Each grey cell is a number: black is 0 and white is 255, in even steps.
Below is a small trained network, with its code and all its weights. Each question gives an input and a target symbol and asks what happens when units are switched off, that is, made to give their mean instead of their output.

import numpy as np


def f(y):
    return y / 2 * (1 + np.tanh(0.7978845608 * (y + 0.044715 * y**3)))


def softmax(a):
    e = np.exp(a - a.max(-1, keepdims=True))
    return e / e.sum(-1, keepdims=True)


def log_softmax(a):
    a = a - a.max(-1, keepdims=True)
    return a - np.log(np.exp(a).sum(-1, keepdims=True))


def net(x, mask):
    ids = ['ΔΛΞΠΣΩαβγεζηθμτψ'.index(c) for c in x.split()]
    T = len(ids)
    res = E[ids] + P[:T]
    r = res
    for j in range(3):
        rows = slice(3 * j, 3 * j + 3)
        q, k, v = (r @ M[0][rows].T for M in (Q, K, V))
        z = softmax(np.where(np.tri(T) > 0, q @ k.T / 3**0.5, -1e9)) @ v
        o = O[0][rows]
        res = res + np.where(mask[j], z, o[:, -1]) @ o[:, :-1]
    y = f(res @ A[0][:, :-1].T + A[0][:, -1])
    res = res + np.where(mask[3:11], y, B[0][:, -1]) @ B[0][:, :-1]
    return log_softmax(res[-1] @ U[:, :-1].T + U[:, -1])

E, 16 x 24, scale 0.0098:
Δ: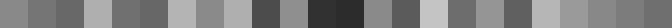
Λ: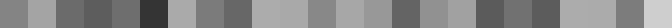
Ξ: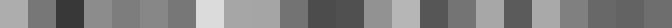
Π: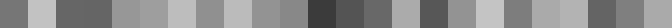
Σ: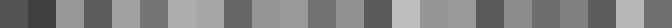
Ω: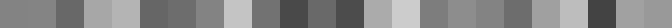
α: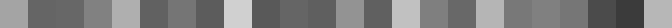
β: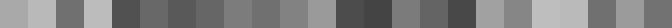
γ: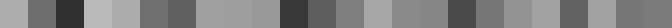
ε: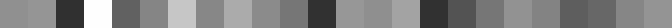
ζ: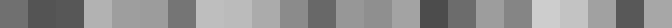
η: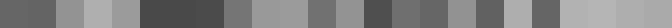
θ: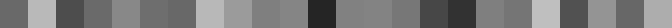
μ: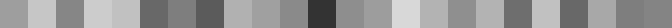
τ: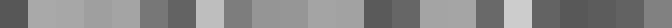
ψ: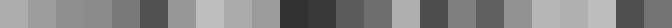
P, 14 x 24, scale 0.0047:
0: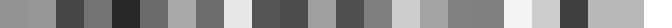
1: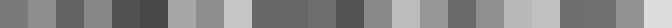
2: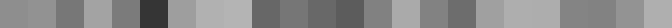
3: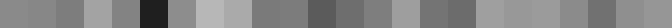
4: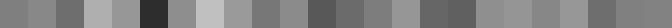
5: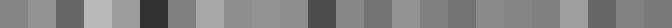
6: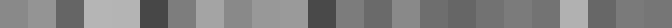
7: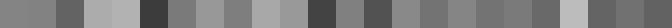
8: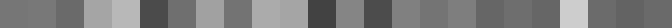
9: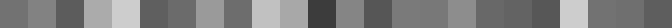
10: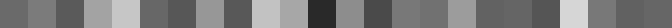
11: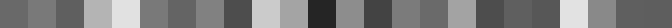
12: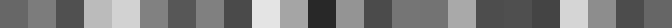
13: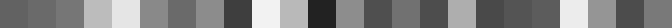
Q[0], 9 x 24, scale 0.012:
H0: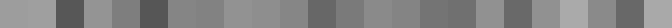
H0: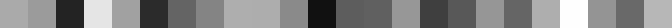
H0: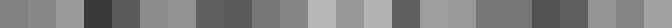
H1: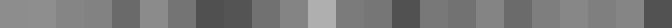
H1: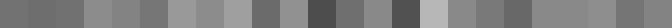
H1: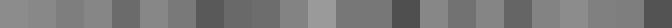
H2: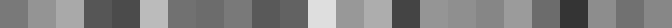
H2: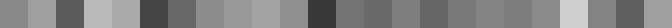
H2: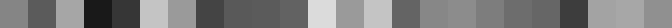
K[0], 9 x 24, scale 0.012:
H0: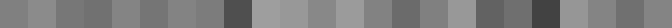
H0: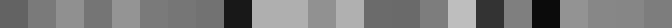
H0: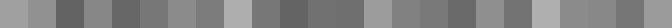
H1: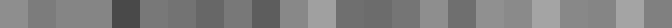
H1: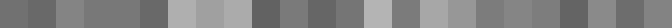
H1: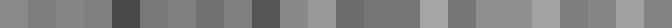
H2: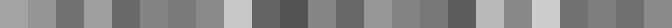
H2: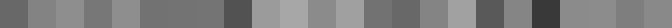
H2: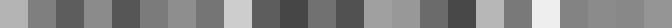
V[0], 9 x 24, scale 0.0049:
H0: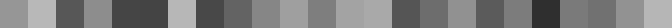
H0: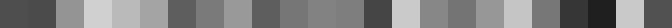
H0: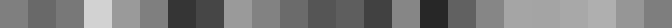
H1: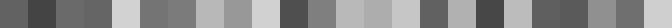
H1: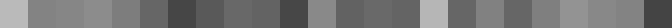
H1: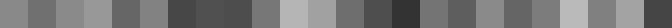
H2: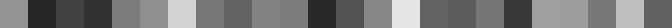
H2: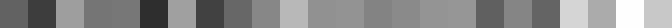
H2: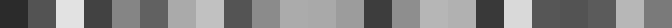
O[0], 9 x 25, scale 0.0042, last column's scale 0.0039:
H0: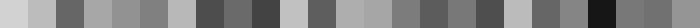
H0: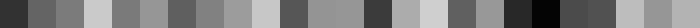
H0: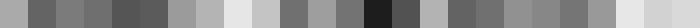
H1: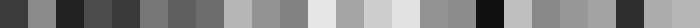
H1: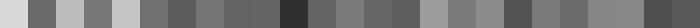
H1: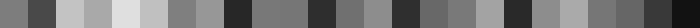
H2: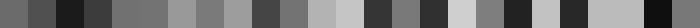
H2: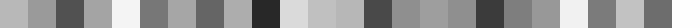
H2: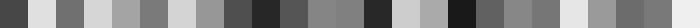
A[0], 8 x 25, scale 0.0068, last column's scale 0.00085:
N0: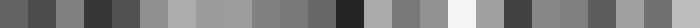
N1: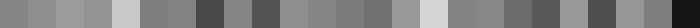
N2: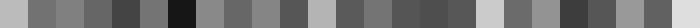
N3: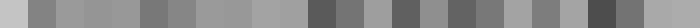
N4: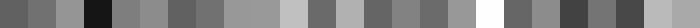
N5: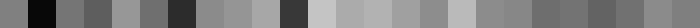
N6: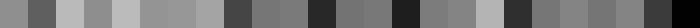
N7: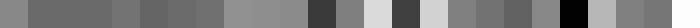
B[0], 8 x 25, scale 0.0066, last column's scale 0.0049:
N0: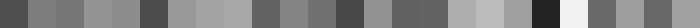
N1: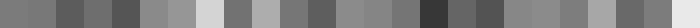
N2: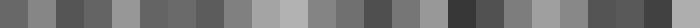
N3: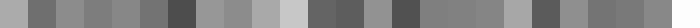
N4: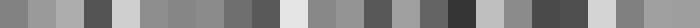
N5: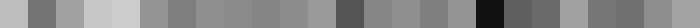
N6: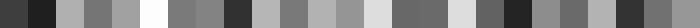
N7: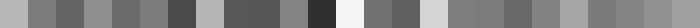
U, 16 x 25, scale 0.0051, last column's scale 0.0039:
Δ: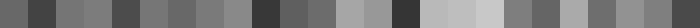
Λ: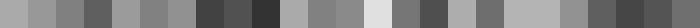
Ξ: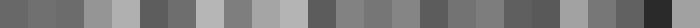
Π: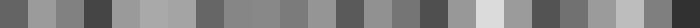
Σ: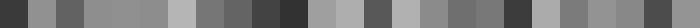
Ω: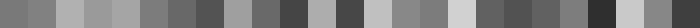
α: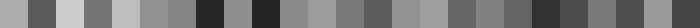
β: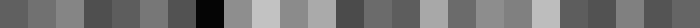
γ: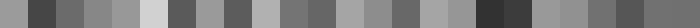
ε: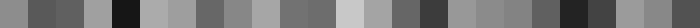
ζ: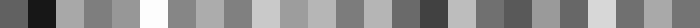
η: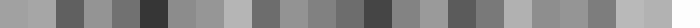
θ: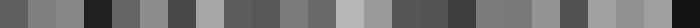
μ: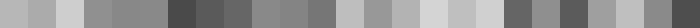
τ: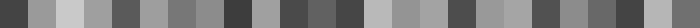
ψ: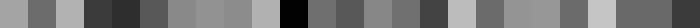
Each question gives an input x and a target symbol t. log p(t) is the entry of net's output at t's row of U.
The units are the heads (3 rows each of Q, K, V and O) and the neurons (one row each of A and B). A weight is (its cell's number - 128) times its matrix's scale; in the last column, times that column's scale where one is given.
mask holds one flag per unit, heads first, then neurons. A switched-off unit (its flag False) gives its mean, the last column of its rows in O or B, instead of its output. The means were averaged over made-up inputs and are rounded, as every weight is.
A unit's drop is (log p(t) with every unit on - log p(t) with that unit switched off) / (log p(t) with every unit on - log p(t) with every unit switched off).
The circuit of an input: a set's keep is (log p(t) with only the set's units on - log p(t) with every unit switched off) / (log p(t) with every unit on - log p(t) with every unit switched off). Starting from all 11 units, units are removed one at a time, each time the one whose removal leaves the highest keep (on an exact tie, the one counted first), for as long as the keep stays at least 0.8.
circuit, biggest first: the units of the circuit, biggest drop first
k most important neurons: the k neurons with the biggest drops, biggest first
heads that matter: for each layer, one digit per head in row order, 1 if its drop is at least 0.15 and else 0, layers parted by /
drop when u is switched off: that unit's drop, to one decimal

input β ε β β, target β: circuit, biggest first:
(N2 H2 N1)
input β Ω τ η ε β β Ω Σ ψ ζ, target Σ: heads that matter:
001
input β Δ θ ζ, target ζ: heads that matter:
011
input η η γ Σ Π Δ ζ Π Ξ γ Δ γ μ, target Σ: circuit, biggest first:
(H2 N3)
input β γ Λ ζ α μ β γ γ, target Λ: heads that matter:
100
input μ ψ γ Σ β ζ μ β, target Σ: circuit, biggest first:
(H2 N3 H0)
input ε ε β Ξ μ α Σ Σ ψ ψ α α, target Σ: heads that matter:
001
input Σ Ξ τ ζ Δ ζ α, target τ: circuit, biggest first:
(H2)
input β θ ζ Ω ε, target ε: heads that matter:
001
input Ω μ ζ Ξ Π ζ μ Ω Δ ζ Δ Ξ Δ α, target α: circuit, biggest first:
(H2 N4 N5 N1)
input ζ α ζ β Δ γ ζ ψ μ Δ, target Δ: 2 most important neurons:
(N0 N7)
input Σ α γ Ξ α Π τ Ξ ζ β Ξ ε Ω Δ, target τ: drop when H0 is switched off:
0.1
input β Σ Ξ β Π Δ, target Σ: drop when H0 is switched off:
0.2
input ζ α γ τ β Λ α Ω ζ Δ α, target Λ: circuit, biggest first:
(H0)
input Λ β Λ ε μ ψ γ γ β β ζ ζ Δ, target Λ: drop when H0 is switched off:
1.0
